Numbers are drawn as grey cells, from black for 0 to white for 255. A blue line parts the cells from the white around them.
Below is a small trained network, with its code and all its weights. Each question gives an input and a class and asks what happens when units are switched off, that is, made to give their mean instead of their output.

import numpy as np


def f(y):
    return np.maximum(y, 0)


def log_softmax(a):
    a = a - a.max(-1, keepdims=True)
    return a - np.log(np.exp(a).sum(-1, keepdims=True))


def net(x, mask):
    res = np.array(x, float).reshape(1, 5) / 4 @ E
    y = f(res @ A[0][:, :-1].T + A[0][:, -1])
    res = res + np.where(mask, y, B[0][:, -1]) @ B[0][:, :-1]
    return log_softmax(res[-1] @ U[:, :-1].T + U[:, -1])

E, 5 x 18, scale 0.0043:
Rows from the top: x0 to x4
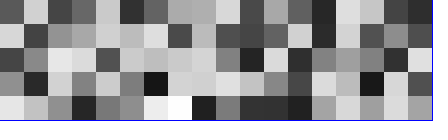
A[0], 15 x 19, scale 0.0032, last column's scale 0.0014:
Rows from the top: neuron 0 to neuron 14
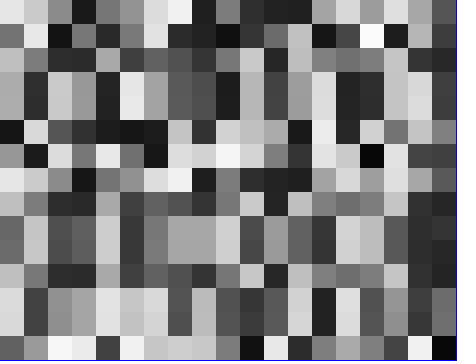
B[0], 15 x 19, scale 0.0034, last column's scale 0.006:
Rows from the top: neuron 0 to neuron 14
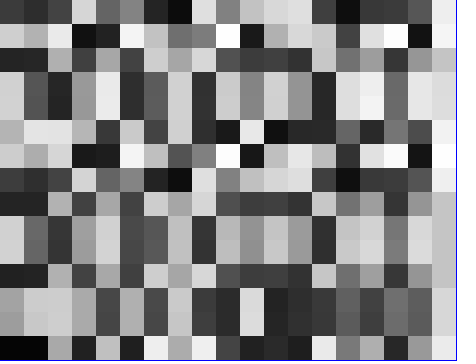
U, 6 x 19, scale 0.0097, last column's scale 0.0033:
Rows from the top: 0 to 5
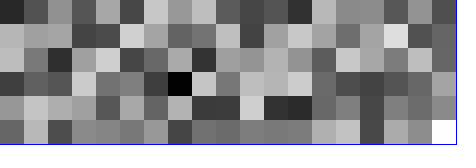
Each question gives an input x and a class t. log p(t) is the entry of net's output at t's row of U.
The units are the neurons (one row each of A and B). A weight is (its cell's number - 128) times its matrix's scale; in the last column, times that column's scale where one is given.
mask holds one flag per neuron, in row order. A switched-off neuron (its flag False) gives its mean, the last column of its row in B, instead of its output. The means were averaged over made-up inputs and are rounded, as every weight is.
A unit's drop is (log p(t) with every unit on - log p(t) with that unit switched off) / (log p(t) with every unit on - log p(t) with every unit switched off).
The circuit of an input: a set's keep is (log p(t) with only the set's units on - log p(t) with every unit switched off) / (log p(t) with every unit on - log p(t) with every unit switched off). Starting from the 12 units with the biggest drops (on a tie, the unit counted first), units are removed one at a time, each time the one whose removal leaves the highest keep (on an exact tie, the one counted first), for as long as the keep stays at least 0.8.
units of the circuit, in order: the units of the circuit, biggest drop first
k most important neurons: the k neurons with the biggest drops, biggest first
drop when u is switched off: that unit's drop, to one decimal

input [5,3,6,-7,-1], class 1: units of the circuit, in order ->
(neuron 1)
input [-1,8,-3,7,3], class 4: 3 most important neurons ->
(neuron 12; neuron 13; neuron 1)
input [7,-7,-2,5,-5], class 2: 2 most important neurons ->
(neuron 9; neuron 10)
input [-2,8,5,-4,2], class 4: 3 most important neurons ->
(neuron 12; neuron 13; neuron 6)
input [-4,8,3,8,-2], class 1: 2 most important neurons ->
(neuron 6; neuron 5)
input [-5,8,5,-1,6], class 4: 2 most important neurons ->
(neuron 12; neuron 13)
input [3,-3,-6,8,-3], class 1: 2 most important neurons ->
(neuron 6; neuron 14)
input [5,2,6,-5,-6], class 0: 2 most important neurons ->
(neuron 14; neuron 6)
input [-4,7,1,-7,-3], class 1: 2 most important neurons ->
(neuron 1; neuron 5)
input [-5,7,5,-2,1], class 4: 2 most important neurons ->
(neuron 12; neuron 13)
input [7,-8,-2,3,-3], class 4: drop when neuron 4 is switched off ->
0.4
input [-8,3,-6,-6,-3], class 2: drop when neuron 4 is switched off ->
0.6
